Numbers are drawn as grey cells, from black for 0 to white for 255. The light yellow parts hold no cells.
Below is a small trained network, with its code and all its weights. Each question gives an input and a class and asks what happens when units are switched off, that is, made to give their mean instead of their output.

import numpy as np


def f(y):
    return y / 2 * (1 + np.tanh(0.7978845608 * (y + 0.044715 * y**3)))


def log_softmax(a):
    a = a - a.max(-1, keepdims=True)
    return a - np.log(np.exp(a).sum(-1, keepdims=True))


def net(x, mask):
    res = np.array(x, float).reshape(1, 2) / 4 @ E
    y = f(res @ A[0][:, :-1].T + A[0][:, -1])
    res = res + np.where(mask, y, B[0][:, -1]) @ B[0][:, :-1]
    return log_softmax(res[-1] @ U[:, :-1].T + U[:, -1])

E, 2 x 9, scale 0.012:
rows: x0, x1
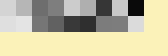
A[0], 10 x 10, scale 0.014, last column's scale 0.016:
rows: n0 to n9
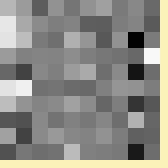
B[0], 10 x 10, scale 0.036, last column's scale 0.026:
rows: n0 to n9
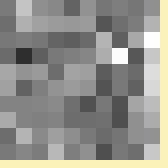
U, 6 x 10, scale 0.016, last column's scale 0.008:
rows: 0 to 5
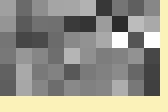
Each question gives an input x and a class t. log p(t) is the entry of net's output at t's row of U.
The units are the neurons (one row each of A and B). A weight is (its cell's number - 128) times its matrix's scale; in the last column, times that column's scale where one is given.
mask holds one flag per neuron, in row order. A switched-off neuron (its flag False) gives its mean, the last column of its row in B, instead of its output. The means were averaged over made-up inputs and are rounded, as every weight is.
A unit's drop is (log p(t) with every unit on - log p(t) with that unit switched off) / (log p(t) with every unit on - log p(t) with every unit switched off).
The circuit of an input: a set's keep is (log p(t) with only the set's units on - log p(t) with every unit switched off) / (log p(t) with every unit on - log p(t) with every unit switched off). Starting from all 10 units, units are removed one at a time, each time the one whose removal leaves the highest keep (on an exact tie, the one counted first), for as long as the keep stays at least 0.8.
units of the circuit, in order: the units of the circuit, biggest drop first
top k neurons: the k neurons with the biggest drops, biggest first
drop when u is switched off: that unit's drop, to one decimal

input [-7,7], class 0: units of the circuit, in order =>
n2
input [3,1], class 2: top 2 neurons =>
n3, n7
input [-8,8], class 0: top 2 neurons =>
n2, n5
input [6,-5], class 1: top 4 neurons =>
n2, n6, n5, n1
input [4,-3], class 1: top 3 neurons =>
n2, n6, n5
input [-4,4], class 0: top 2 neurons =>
n2, n3
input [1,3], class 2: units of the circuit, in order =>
n4, n6
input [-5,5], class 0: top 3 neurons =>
n2, n6, n3
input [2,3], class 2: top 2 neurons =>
n4, n9
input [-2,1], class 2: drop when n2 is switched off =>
0.4
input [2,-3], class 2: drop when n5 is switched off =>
0.3
